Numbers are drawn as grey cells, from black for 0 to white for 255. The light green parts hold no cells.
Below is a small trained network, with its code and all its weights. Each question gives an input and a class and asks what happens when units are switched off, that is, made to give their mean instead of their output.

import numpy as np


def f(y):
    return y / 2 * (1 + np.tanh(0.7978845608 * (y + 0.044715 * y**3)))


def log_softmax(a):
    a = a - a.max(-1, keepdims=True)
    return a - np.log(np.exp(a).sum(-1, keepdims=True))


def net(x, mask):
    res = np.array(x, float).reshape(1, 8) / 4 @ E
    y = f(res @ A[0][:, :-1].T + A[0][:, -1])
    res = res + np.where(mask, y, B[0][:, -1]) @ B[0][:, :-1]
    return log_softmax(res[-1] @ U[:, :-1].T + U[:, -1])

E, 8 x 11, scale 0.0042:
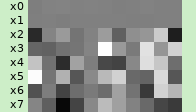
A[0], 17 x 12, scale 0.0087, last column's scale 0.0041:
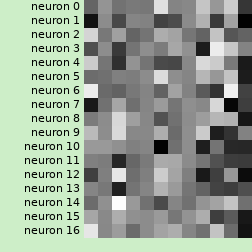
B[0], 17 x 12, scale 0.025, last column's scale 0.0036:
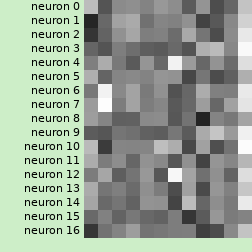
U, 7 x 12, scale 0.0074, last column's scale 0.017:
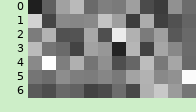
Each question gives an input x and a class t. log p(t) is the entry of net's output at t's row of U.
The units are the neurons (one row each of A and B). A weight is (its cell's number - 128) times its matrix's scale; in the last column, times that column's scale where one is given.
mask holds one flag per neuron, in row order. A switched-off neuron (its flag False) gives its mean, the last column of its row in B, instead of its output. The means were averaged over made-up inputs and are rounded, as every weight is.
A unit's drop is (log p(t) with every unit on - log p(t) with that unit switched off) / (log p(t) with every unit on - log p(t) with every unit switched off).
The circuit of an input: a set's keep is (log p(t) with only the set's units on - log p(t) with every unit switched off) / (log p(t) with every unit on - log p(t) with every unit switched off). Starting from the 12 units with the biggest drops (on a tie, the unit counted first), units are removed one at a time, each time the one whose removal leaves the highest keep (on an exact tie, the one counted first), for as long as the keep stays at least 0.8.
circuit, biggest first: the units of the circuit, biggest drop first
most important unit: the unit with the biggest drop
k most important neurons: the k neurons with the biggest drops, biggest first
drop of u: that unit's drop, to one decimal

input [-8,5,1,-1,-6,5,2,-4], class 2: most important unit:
neuron 12
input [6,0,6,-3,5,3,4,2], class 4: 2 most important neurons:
neuron 7; neuron 12
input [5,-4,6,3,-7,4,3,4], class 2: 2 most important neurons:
neuron 12; neuron 6
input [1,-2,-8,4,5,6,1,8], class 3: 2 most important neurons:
neuron 13; neuron 11
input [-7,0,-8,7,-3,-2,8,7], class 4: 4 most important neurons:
neuron 6; neuron 10; neuron 14; neuron 9
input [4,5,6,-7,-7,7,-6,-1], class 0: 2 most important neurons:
neuron 2; neuron 16
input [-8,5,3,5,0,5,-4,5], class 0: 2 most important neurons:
neuron 2; neuron 16
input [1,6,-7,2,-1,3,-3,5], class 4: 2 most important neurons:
neuron 6; neuron 14
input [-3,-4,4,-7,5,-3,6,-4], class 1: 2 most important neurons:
neuron 10; neuron 9
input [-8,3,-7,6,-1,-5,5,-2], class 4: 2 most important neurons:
neuron 6; neuron 10
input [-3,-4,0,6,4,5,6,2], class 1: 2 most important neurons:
neuron 0; neuron 5
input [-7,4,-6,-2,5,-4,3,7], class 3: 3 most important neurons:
neuron 13; neuron 11; neuron 7
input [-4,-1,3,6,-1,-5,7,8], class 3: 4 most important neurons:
neuron 13; neuron 11; neuron 10; neuron 9
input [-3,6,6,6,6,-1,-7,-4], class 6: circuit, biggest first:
neuron 9
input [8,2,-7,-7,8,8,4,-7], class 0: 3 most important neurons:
neuron 16; neuron 2; neuron 12
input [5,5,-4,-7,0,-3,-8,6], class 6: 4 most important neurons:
neuron 9; neuron 15; neuron 0; neuron 5
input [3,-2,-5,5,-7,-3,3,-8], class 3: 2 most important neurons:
neuron 14; neuron 8
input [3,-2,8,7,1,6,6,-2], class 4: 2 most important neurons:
neuron 7; neuron 10
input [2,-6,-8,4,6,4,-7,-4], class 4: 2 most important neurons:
neuron 6; neuron 3
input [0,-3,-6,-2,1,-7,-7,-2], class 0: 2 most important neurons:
neuron 1; neuron 3
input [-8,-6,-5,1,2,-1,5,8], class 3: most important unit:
neuron 13
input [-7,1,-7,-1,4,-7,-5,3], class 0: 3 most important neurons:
neuron 1; neuron 7; neuron 3
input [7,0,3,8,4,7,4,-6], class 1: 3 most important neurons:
neuron 0; neuron 5; neuron 1
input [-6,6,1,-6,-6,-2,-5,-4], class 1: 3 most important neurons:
neuron 10; neuron 4; neuron 3
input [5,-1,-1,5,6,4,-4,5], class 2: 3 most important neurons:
neuron 4; neuron 10; neuron 3
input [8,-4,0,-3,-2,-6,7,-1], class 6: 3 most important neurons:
neuron 3; neuron 2; neuron 16
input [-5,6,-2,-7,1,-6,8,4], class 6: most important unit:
neuron 3
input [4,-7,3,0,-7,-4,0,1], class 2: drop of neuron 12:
0.6
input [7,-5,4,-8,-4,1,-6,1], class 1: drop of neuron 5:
0.0
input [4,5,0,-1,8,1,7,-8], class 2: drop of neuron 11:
0.1
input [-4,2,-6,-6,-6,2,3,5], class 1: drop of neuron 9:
0.2
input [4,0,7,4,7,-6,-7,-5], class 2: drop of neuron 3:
0.2
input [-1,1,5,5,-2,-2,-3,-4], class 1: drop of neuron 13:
0.1
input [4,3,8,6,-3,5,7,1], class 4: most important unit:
neuron 7
